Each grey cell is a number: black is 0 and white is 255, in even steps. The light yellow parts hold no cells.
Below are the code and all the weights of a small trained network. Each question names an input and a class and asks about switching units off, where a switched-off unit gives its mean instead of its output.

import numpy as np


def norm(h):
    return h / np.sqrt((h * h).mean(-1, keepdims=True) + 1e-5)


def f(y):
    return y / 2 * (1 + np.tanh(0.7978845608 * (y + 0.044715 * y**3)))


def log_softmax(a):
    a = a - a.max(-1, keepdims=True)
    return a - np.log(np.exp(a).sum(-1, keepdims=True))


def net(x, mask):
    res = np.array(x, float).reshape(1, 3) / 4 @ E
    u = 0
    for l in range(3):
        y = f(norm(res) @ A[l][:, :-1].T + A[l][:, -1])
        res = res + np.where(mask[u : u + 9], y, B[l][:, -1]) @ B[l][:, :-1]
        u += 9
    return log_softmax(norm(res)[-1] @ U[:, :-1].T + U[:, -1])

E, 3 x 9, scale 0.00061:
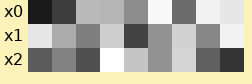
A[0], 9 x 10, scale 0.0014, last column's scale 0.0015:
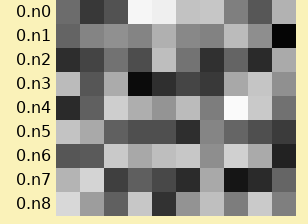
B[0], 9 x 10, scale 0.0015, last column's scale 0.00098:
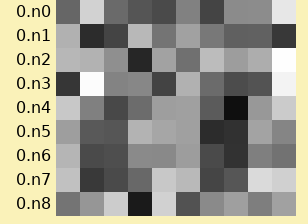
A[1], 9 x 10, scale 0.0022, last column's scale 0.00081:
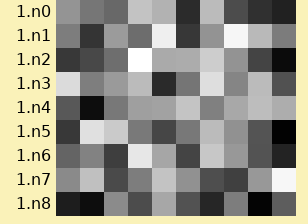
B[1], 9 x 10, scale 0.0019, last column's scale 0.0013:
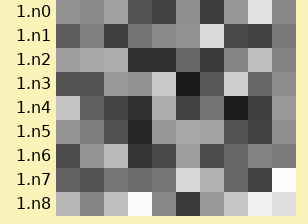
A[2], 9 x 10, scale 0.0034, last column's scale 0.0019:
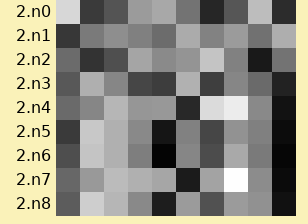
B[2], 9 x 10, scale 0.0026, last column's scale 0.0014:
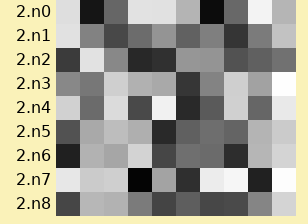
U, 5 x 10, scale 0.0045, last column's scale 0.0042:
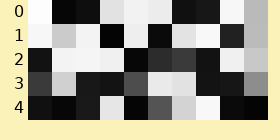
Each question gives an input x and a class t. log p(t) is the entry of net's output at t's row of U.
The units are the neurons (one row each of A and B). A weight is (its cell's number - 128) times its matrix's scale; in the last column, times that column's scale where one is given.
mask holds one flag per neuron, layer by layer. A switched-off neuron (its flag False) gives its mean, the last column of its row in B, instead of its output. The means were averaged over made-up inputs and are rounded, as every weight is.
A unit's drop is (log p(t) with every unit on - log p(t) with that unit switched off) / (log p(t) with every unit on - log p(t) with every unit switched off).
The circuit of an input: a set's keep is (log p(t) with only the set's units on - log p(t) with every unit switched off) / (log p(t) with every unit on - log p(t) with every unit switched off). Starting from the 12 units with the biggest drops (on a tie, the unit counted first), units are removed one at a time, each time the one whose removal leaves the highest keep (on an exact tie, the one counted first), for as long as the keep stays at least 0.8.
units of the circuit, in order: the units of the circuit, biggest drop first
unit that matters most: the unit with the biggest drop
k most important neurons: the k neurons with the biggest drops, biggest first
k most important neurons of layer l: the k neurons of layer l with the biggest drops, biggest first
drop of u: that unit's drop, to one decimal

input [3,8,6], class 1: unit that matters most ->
1.n3
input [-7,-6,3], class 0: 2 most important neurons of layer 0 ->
0.n7, 0.n5
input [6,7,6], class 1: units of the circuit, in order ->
1.n3, 2.n7
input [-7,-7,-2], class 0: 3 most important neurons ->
0.n7, 0.n5, 1.n3
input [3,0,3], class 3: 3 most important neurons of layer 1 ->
1.n7, 1.n8, 1.n0
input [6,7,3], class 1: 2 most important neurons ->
0.n7, 1.n3
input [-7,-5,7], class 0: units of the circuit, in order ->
0.n7, 2.n7
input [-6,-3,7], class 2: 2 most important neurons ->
0.n4, 1.n6
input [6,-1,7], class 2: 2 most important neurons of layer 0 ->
0.n7, 0.n0
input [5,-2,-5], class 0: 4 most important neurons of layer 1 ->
1.n4, 1.n6, 1.n2, 1.n0
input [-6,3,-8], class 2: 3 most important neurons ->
0.n3, 1.n4, 0.n4
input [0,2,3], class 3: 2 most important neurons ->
0.n8, 0.n0
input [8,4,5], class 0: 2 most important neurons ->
1.n4, 1.n2
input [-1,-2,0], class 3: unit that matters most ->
0.n2
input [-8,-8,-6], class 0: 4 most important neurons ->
0.n7, 0.n5, 2.n7, 1.n3
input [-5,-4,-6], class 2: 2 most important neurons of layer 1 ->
1.n4, 1.n3
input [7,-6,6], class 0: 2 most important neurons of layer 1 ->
1.n4, 1.n2
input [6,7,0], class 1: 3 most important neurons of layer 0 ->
0.n7, 0.n5, 0.n8
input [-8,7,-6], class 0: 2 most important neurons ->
0.n7, 0.n5
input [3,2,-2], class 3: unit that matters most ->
1.n8
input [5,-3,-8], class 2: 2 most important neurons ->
0.n3, 0.n7
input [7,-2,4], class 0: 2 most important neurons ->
1.n4, 1.n2
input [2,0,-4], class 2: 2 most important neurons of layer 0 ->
0.n3, 0.n7
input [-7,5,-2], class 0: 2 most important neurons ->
0.n7, 0.n5
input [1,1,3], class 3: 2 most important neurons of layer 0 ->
0.n0, 0.n8
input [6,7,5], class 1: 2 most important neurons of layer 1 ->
1.n3, 1.n0
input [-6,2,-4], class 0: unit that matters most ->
0.n7
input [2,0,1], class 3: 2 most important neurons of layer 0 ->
0.n0, 0.n7
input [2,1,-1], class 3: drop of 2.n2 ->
0.1
